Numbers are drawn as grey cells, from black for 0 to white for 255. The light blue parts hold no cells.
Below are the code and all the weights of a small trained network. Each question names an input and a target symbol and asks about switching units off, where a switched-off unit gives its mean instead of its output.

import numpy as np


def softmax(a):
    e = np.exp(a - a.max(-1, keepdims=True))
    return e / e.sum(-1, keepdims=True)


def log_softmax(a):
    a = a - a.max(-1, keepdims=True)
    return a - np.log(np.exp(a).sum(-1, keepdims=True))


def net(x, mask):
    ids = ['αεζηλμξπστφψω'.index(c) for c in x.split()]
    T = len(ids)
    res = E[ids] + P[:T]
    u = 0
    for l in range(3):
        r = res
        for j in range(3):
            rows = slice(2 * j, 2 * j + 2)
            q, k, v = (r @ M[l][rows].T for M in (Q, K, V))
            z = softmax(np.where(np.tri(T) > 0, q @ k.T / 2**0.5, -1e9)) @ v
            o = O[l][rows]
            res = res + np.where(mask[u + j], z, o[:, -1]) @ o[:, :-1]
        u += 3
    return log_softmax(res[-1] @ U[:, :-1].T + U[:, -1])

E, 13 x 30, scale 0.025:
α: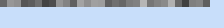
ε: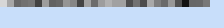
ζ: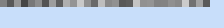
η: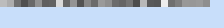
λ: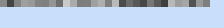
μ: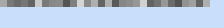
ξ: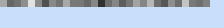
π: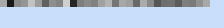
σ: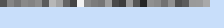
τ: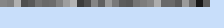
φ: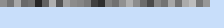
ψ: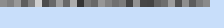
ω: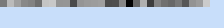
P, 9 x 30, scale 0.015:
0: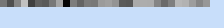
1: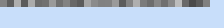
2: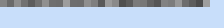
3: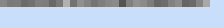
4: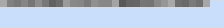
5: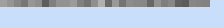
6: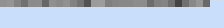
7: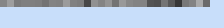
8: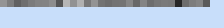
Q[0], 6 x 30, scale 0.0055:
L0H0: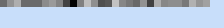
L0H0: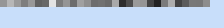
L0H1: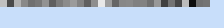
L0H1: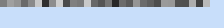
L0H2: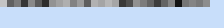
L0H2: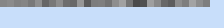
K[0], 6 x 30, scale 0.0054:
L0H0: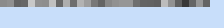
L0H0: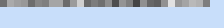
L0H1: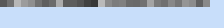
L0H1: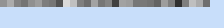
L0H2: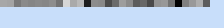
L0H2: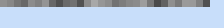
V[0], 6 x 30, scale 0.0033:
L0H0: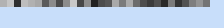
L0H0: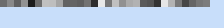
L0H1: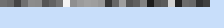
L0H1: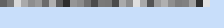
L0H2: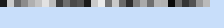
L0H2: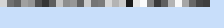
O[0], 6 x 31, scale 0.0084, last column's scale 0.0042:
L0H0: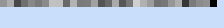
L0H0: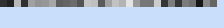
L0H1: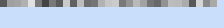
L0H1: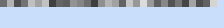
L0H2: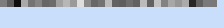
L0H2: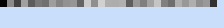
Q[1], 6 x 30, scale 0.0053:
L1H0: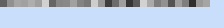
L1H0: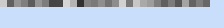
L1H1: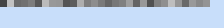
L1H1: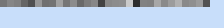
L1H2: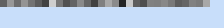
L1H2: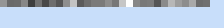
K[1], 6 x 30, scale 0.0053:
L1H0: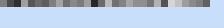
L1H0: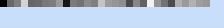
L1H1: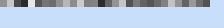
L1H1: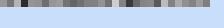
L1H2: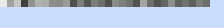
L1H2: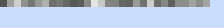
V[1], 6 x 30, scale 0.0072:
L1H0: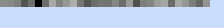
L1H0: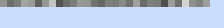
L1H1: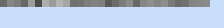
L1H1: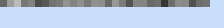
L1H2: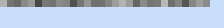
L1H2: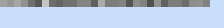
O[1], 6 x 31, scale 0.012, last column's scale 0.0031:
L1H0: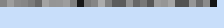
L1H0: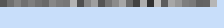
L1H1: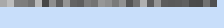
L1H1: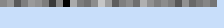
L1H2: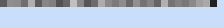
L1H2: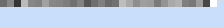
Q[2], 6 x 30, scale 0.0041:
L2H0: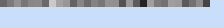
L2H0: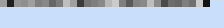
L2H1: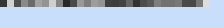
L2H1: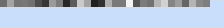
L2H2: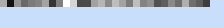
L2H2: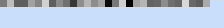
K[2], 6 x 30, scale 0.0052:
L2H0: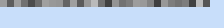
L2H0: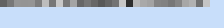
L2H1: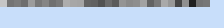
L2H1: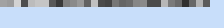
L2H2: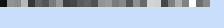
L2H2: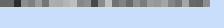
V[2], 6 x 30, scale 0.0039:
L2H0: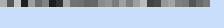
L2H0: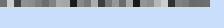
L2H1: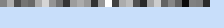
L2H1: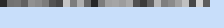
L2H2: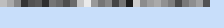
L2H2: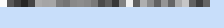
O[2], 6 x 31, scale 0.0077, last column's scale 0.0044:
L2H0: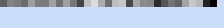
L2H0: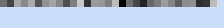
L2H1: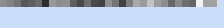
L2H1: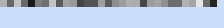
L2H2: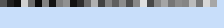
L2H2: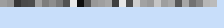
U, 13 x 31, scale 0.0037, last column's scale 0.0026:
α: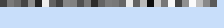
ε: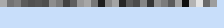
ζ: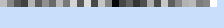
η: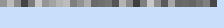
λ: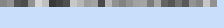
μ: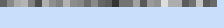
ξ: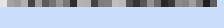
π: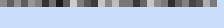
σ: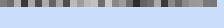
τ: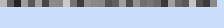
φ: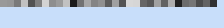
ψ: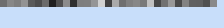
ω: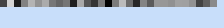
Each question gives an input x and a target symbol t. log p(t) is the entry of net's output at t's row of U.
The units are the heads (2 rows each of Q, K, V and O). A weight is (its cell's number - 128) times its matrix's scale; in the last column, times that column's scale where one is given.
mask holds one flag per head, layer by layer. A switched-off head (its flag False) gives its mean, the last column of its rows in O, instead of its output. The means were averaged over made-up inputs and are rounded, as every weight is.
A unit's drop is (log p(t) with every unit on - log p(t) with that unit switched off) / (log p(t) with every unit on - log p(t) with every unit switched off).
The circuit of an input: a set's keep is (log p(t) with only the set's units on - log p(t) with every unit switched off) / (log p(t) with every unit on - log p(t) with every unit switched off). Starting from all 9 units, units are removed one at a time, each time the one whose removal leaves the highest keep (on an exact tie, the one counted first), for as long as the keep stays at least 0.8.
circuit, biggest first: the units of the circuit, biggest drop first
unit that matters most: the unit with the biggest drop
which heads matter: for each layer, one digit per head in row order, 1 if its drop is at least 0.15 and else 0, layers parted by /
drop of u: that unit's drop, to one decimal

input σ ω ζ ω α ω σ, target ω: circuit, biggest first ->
[L1H2]
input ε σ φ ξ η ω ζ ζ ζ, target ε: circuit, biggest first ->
[L2H1 L2H2 L0H2]
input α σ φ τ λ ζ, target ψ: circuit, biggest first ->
[L2H2 L1H0 L0H2]
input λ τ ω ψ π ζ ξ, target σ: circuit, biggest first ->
[L1H0 L1H1 L0H1 L2H2]
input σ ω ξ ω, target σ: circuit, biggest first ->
[L1H2 L1H0 L2H1]
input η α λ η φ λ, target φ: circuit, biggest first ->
[L1H1 L1H0 L0H1]
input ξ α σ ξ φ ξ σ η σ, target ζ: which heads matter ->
001 / 101 / 000
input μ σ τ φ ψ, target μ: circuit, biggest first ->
[L1H1 L0H1]
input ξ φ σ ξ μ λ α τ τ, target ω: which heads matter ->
101 / 000 / 010
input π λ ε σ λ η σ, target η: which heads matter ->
001 / 000 / 001
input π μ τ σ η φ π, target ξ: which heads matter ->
001 / 000 / 001
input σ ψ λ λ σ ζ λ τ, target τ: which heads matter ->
010 / 000 / 001
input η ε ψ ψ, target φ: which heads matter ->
000 / 110 / 000
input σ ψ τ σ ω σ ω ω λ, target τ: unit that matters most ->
L0H1
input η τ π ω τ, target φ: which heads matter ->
001 / 110 / 000
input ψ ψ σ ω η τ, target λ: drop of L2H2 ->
0.0
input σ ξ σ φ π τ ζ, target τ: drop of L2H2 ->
0.2
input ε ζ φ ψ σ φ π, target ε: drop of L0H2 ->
0.3
